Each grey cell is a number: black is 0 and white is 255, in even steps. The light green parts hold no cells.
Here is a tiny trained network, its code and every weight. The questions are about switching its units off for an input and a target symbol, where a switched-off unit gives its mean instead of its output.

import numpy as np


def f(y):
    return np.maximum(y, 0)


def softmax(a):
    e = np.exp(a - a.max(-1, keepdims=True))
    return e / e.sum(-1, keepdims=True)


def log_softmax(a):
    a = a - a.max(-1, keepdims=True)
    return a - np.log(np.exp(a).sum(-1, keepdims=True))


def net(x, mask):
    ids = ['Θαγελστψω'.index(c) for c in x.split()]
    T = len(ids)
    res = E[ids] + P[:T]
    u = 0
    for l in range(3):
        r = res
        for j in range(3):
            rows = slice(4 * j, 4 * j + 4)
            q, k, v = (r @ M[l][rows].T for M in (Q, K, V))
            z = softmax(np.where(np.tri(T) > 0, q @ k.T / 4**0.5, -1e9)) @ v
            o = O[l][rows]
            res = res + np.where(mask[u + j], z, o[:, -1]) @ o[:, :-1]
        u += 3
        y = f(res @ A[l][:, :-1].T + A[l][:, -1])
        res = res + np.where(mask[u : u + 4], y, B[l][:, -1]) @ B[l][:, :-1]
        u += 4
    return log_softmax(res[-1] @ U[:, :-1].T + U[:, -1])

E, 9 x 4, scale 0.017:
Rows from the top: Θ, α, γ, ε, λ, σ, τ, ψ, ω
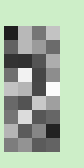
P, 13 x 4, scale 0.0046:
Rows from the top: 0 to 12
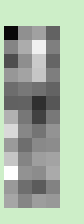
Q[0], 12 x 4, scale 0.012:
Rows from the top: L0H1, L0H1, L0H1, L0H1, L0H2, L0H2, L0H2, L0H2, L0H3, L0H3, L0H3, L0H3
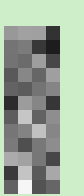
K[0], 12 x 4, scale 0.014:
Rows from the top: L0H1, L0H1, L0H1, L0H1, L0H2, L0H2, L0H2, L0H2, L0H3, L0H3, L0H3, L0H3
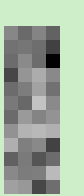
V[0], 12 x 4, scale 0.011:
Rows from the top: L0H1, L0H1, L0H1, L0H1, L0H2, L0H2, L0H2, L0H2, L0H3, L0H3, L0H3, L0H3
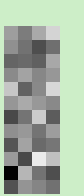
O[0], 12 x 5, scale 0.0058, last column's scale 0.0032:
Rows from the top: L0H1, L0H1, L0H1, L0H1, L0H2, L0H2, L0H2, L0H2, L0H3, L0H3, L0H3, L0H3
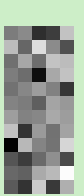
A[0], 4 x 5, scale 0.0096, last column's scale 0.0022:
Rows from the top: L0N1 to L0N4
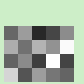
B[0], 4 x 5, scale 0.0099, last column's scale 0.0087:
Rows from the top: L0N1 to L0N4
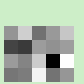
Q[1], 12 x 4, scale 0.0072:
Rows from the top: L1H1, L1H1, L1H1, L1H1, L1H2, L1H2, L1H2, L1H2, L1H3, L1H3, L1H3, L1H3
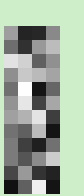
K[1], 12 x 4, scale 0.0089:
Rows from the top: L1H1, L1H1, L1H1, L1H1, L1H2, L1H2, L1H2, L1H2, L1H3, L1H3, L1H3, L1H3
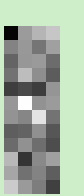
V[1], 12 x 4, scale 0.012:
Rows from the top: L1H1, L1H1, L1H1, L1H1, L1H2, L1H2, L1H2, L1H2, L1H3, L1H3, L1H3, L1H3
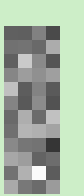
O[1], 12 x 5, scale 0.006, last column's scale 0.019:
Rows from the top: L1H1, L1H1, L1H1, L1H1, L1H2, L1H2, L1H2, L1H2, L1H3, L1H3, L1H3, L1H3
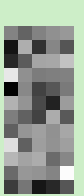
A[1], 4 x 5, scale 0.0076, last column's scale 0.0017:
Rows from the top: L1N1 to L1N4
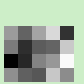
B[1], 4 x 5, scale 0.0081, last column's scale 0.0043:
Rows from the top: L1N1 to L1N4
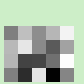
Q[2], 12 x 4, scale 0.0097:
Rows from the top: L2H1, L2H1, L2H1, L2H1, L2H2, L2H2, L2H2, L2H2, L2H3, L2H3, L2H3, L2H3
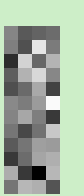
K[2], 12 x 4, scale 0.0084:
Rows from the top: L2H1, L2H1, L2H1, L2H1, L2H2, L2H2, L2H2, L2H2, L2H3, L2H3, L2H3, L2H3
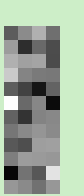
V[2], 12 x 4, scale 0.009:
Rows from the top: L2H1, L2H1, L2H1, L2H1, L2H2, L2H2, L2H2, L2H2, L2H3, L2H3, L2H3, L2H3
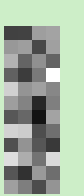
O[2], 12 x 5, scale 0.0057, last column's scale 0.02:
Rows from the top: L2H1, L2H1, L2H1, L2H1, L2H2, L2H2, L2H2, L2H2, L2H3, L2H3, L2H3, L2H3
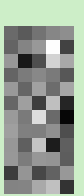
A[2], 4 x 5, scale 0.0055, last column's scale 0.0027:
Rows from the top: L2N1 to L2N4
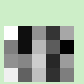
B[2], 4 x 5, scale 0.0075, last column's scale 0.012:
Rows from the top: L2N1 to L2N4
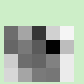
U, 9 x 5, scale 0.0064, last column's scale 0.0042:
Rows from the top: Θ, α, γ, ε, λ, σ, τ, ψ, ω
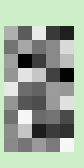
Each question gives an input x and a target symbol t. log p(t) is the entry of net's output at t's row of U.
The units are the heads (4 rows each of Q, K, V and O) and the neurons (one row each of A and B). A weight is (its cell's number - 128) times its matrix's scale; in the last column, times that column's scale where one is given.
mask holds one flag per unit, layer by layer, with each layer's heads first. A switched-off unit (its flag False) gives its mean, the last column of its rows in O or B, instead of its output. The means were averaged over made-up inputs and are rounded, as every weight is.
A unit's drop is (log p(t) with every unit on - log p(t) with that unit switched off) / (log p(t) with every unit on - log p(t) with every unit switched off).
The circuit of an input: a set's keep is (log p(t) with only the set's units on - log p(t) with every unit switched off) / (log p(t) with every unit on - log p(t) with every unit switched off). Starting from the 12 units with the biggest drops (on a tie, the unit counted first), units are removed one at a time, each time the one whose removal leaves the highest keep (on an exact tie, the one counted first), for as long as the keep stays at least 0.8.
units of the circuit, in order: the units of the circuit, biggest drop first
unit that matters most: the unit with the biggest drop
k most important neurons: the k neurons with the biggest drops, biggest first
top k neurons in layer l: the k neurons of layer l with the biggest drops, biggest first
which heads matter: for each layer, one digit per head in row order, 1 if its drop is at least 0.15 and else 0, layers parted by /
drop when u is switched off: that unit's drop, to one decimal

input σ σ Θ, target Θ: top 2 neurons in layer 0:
(L0N3, L0N1)
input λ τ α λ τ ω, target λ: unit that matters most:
L2H3
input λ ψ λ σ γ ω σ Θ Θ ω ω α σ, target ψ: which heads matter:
101 / 010 / 000
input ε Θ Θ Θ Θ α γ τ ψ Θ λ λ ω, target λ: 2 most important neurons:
(L0N3, L0N2)
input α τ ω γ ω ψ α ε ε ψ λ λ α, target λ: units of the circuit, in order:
(L0N3, L2H3, L2H1)
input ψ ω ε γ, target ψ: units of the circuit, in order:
(L1H2, L0H1, L2H3, L0N4)
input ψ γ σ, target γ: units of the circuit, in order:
(L0N3, L1N3, L0H3)
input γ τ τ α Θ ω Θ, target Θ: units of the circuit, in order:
(L0N3, L2N1, L0H3)
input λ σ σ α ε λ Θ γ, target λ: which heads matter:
101 / 001 / 011
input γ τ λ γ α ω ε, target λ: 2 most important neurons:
(L0N3, L2N2)
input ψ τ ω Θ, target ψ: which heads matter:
101 / 010 / 101
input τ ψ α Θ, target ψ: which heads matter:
100 / 010 / 101
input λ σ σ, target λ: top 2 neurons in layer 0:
(L0N3, L0N1)
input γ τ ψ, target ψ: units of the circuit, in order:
(L1H2)
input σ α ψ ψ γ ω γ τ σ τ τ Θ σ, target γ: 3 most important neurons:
(L0N3, L1N3, L0N2)
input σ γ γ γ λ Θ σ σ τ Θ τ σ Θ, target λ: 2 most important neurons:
(L0N3, L2N3)
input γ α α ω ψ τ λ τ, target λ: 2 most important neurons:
(L0N3, L0N2)
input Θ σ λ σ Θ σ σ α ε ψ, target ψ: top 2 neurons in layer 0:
(L0N1, L0N2)
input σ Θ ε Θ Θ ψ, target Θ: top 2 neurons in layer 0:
(L0N4, L0N3)
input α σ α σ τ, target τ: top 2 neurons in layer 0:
(L0N3, L0N1)
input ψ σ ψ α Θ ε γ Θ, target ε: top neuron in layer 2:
(L2N1)
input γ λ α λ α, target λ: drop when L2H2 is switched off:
0.2
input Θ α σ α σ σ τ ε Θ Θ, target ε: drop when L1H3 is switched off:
0.2
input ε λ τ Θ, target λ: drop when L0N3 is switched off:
0.7
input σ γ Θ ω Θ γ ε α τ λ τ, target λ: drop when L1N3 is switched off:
-0.1
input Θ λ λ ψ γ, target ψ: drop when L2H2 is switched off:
0.1
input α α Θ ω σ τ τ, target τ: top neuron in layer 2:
(L2N3)
